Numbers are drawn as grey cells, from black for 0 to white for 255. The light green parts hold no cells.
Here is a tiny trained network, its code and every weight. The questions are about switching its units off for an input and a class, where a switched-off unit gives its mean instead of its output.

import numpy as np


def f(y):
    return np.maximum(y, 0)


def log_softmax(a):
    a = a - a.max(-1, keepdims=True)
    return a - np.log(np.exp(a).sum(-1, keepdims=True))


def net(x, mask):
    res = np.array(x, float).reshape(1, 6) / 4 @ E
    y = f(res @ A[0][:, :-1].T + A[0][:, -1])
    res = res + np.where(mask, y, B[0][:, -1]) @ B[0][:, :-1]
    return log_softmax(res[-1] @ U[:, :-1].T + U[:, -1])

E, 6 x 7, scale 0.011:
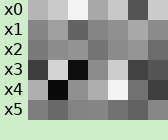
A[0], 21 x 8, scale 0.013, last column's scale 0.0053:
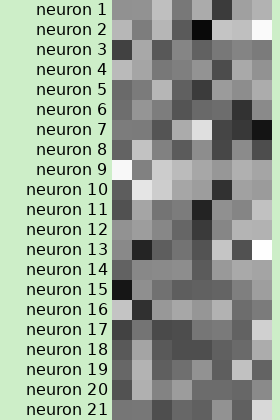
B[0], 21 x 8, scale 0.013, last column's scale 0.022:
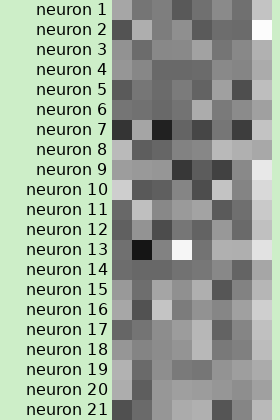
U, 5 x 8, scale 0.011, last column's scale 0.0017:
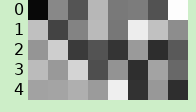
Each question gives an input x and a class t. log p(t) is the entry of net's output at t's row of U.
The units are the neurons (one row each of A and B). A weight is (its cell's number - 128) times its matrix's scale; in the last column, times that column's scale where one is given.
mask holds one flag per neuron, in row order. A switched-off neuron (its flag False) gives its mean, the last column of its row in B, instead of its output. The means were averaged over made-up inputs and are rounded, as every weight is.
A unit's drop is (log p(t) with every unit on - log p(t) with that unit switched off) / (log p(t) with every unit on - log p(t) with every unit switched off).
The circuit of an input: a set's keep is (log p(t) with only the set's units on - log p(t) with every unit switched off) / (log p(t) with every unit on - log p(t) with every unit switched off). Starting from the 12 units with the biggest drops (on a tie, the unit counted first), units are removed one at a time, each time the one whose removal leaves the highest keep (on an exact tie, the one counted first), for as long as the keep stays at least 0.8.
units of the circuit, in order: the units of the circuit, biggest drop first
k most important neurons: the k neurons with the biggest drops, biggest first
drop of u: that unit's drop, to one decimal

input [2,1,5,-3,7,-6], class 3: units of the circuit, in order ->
(neuron 9)
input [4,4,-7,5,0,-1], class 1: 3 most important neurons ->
(neuron 2; neuron 8; neuron 10)
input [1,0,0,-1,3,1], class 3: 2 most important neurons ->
(neuron 10; neuron 13)
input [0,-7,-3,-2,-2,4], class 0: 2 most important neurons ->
(neuron 9; neuron 10)
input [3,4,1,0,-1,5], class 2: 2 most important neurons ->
(neuron 13; neuron 16)
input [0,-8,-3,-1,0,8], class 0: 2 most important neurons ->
(neuron 10; neuron 9)
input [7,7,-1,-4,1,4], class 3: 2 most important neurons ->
(neuron 9; neuron 7)
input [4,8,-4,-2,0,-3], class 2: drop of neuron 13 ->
0.2
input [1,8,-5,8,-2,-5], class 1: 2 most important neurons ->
(neuron 8; neuron 10)
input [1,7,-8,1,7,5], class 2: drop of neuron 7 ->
1.0
